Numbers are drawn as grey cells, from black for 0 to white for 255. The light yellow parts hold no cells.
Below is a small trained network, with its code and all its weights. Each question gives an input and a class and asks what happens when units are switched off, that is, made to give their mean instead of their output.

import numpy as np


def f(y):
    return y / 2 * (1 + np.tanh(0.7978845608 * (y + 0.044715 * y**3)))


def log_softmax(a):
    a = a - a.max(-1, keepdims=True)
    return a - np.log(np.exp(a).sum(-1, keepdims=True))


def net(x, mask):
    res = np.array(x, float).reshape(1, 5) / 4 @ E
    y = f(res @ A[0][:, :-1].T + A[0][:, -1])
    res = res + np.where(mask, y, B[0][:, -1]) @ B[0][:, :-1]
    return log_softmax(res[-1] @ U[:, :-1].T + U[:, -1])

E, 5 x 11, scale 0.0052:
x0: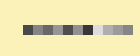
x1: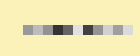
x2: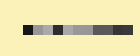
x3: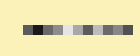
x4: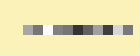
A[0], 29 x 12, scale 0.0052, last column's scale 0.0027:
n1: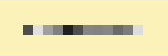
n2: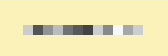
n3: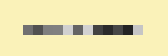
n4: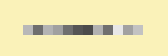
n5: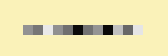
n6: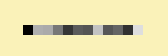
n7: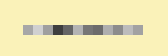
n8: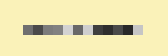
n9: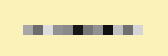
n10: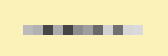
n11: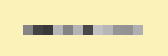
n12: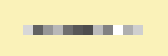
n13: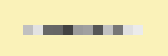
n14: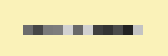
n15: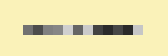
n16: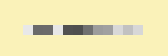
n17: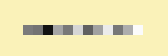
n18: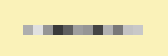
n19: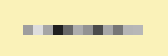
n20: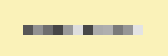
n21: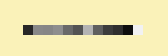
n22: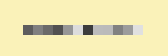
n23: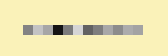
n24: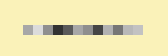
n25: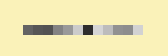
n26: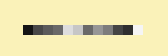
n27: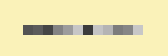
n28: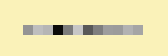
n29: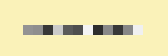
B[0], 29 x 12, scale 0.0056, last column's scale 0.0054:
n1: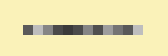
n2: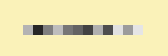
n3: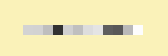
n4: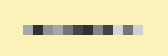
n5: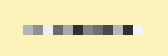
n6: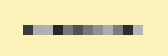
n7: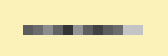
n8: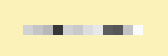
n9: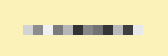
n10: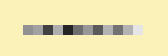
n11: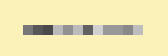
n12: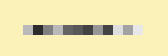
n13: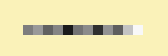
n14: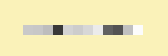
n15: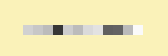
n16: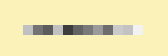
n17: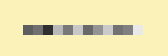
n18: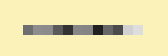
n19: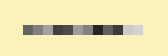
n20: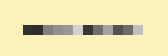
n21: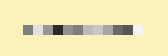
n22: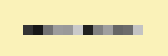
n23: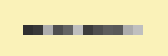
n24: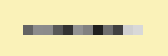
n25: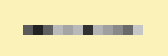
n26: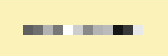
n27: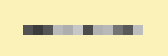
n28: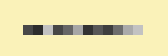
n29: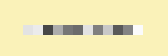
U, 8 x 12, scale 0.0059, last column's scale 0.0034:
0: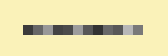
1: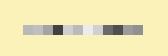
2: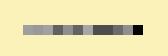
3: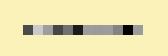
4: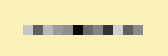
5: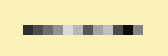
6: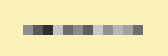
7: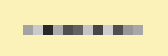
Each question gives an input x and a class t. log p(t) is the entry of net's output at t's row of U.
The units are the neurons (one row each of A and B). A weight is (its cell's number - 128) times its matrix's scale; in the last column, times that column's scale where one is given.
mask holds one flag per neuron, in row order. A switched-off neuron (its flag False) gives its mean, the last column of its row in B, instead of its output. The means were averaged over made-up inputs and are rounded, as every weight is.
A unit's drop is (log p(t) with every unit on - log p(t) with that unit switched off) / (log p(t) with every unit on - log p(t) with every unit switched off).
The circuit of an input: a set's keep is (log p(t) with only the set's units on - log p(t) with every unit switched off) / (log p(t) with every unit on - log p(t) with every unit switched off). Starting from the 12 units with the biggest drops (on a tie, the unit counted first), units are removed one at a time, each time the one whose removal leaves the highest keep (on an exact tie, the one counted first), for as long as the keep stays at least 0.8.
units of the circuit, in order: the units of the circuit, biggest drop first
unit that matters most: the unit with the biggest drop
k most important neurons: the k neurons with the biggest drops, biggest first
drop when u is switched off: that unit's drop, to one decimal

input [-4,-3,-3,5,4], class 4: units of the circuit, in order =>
(n9, n5)
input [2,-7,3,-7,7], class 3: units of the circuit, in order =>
(n6, n1)
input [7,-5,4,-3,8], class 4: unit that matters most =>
n9
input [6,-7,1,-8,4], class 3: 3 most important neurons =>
(n6, n1, n21)
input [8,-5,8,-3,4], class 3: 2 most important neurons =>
(n6, n1)
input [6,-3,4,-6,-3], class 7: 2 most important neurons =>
(n5, n9)
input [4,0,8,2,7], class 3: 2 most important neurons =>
(n6, n5)
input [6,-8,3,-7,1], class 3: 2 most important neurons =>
(n6, n1)
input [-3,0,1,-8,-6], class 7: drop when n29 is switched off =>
0.2
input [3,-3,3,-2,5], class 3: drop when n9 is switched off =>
-0.1
